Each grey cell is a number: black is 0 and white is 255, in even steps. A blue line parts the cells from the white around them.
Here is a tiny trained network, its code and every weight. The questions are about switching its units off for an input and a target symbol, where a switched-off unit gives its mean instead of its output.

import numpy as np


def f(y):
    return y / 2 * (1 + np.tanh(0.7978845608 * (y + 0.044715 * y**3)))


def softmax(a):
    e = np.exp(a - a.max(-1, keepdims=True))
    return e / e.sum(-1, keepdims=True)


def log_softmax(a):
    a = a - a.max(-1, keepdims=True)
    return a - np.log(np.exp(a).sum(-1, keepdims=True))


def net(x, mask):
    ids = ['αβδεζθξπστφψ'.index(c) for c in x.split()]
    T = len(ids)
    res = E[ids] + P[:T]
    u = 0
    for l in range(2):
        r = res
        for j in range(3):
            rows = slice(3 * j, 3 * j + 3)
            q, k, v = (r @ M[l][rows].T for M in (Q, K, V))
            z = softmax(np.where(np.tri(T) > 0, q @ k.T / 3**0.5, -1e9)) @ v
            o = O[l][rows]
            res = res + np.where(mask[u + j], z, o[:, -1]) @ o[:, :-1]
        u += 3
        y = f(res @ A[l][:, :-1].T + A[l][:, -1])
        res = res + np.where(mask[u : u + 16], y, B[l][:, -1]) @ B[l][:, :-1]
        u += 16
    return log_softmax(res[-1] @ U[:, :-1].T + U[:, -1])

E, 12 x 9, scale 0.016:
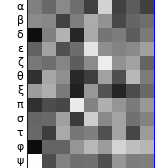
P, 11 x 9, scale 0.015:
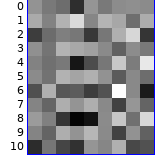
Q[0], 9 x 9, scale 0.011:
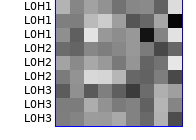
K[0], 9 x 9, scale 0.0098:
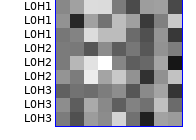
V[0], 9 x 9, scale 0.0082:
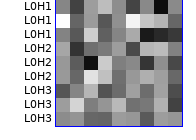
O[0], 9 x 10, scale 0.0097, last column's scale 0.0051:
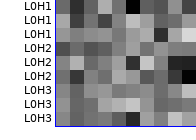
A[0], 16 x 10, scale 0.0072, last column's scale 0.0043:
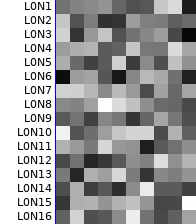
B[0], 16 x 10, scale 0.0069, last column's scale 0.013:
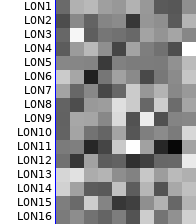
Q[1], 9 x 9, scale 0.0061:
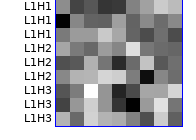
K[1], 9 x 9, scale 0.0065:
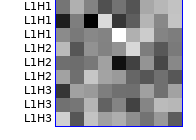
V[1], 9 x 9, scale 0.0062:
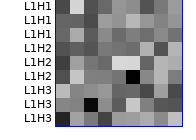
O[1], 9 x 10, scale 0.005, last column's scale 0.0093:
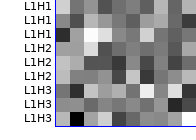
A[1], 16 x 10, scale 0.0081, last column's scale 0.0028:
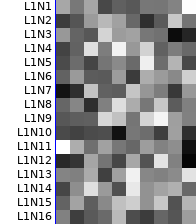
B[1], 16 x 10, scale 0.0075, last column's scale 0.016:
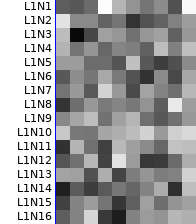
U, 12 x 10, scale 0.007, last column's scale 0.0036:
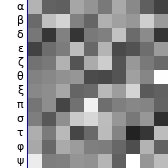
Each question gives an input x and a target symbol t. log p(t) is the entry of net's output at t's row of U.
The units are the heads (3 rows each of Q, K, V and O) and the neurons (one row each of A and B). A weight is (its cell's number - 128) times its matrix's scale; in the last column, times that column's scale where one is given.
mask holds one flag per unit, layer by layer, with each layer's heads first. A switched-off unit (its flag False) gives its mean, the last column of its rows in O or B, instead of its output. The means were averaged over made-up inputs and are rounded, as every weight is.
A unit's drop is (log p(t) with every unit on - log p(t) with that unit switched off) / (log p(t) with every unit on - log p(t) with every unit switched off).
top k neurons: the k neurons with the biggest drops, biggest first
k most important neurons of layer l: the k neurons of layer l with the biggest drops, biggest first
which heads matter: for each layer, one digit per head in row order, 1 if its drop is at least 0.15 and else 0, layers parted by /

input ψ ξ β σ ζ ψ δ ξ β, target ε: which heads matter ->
110 / 000
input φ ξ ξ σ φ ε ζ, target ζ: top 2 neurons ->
L1N12, L0N12
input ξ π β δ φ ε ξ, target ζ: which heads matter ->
110 / 000
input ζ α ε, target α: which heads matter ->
100 / 000
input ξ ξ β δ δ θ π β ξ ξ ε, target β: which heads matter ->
010 / 000
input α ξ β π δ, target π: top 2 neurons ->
L0N6, L0N14
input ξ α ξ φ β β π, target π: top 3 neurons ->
L0N14, L0N6, L1N11
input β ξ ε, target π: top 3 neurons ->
L0N14, L1N11, L0N4
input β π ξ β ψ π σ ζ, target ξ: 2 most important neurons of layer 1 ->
L1N4, L1N14
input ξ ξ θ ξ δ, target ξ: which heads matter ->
100 / 000
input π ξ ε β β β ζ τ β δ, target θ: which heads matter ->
100 / 000
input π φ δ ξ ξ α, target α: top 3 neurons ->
L0N11, L1N7, L1N3
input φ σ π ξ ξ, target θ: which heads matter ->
110 / 000
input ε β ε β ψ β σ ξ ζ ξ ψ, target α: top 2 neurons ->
L1N7, L1N1
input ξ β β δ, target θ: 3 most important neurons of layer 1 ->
L1N14, L1N2, L1N10
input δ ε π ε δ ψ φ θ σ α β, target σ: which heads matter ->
010 / 000
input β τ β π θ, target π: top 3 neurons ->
L0N6, L0N14, L1N11
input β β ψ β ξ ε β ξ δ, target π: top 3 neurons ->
L0N14, L0N6, L1N11
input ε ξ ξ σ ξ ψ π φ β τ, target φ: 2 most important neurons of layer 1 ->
L1N2, L1N14
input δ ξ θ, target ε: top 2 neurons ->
L0N4, L1N14
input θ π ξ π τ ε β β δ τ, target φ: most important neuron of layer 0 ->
L0N4
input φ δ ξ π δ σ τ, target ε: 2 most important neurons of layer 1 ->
L1N14, L1N12
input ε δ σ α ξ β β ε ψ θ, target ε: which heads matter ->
000 / 000
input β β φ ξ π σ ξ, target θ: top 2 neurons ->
L1N16, L1N6
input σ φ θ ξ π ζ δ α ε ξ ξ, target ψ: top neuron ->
L1N10
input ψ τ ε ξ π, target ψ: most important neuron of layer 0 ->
L0N6
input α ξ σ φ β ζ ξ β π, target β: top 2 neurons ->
L0N14, L1N11
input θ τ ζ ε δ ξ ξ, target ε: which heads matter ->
010 / 000
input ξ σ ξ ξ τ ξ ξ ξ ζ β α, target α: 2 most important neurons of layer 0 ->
L0N16, L0N14
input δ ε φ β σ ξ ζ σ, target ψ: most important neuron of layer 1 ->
L1N4
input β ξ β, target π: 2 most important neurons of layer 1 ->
L1N11, L1N16
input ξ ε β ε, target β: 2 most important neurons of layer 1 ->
L1N8, L1N15
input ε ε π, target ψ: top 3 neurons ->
L0N6, L0N12, L0N11
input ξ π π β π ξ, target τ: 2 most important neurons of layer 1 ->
L1N10, L1N7
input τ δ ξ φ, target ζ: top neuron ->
L1N9
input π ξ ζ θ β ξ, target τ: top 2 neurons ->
L0N11, L1N10
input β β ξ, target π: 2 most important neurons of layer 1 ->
L1N11, L1N16
